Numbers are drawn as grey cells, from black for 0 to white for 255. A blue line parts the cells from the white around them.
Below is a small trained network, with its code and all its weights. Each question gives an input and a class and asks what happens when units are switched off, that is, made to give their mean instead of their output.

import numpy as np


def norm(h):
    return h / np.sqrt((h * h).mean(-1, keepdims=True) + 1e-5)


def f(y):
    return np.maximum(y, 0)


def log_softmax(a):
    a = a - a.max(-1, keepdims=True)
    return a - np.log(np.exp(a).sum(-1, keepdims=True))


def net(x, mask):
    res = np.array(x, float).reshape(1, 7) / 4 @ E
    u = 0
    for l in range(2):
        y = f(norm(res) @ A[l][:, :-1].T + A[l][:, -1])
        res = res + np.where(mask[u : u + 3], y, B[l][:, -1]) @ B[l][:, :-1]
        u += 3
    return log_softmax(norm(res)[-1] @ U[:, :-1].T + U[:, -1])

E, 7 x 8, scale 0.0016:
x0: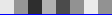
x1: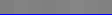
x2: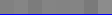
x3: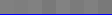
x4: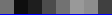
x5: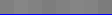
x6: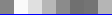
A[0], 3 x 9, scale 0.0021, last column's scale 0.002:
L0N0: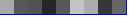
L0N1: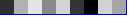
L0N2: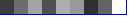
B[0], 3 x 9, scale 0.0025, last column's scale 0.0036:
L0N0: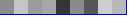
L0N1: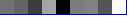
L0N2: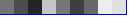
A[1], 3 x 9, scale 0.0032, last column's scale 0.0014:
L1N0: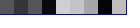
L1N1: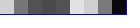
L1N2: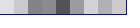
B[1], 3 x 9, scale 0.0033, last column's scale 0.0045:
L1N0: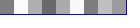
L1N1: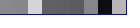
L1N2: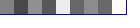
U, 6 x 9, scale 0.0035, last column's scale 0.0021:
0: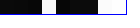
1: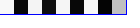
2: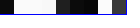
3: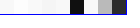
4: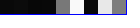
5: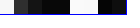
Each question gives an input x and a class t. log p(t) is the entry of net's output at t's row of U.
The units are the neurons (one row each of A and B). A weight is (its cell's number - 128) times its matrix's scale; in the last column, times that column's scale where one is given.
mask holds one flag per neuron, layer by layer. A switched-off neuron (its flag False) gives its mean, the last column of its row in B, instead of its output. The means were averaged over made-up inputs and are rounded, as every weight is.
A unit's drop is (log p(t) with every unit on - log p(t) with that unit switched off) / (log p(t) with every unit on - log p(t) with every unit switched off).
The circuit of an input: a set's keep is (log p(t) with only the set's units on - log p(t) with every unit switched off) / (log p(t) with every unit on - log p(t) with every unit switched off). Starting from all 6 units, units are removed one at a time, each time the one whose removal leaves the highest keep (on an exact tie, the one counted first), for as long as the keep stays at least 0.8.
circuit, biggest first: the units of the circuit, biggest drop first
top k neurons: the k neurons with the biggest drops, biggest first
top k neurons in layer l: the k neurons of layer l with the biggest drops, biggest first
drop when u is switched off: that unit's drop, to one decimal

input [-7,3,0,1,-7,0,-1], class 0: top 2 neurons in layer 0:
L0N1, L0N2
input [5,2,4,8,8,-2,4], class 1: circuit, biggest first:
L0N1, L1N1, L0N2
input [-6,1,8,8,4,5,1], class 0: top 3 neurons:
L0N2, L1N2, L0N1
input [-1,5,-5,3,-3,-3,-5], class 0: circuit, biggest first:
L1N2
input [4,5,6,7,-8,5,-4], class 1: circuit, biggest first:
L1N2, L0N2
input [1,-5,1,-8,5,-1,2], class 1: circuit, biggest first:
L0N2, L0N1
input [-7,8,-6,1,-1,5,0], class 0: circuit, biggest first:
L0N2, L0N1
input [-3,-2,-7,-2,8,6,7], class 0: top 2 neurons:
L0N2, L1N2
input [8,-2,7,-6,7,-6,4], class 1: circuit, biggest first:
L1N2, L0N1, L1N1
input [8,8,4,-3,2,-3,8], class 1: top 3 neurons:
L1N2, L0N2, L0N0
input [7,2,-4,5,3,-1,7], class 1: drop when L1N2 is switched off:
0.3
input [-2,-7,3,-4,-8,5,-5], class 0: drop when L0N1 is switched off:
0.2
